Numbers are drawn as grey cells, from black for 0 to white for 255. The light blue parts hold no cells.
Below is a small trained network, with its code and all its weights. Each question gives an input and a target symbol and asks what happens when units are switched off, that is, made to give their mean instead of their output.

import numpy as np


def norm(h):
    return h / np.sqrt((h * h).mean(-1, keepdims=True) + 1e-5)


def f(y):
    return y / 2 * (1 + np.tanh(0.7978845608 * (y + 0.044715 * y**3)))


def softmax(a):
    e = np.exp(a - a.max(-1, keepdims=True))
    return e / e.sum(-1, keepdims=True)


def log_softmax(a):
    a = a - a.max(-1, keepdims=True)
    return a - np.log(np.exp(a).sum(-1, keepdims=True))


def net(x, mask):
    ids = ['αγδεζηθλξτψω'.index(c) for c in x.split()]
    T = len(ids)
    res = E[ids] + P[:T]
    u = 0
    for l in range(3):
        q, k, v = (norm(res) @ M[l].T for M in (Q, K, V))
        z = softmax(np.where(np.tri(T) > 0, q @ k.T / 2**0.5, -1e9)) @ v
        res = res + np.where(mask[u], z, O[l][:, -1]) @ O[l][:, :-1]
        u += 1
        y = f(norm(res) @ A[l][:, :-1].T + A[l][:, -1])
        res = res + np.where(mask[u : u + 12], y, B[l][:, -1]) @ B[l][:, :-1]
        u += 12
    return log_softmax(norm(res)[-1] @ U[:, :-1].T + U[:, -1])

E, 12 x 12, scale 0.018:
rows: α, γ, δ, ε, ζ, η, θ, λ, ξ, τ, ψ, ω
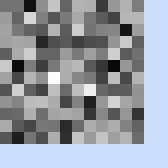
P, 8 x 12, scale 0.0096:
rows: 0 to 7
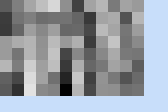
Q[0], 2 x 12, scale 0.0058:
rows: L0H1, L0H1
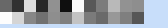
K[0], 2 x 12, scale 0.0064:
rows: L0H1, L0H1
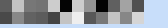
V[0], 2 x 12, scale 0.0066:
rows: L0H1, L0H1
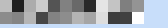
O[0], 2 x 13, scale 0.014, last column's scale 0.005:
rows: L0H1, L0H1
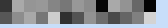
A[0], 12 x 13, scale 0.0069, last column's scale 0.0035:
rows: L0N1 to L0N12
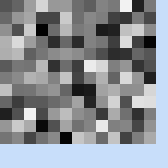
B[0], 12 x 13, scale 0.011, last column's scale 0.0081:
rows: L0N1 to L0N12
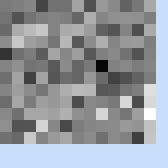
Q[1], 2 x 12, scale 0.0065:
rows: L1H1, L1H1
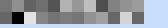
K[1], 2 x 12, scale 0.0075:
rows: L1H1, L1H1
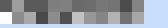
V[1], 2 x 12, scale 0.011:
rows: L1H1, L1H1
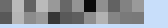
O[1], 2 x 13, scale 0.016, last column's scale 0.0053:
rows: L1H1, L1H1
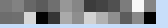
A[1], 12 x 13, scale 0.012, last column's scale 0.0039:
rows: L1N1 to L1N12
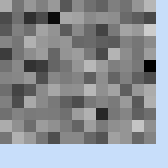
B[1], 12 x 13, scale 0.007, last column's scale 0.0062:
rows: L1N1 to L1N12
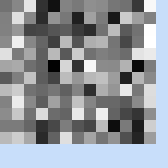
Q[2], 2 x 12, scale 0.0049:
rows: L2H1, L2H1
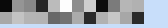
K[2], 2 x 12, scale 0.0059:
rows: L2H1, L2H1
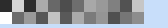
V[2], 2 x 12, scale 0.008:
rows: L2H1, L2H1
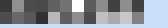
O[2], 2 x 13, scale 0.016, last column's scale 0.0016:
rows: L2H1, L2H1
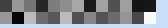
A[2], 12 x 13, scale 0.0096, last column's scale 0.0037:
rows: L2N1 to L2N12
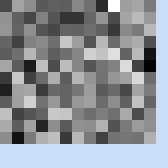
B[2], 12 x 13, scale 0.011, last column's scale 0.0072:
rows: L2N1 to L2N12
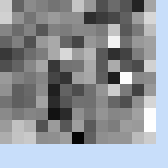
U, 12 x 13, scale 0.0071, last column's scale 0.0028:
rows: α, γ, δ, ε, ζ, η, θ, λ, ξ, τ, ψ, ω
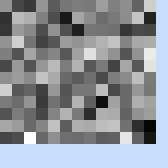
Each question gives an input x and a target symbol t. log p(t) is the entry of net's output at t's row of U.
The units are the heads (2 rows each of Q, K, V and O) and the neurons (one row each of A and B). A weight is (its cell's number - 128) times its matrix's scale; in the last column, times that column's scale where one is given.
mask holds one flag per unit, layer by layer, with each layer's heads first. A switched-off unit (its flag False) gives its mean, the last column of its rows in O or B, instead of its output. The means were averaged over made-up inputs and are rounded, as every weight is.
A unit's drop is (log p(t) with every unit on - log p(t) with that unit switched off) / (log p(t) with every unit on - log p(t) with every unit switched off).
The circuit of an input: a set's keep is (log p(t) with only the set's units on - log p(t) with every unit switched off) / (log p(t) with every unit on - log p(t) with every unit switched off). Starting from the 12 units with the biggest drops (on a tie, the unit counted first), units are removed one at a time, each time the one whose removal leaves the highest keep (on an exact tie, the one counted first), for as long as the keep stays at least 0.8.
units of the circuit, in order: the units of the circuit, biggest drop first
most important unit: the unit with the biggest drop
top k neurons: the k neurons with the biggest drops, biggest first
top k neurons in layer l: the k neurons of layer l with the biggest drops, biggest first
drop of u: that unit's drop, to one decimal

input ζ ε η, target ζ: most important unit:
L1H1
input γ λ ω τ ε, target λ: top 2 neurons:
L0N11; L0N12
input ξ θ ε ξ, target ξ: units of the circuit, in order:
L0H1; L1H1; L2N1
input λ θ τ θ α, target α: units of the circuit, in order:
L0H1; L2N6
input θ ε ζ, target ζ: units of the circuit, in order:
L2H1; L2N5
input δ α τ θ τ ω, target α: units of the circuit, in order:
L0H1; L2N6; L1H1
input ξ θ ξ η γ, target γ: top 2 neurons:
L0N3; L0N10
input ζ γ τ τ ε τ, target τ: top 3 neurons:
L0N1; L0N10; L2N4
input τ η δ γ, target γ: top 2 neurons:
L0N3; L1N11
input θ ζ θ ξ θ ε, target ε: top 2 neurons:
L1N12; L0N4
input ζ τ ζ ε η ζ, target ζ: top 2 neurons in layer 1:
L1N4; L1N11
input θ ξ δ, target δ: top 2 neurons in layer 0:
L0N12; L0N11
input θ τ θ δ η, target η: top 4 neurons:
L0N3; L1N10; L1N4; L0N11
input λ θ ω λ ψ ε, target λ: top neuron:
L0N11
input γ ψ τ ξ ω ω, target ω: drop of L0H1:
0.1
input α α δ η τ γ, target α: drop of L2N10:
0.0
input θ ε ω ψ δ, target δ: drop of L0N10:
0.1
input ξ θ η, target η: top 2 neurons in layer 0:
L0N3; L0N11
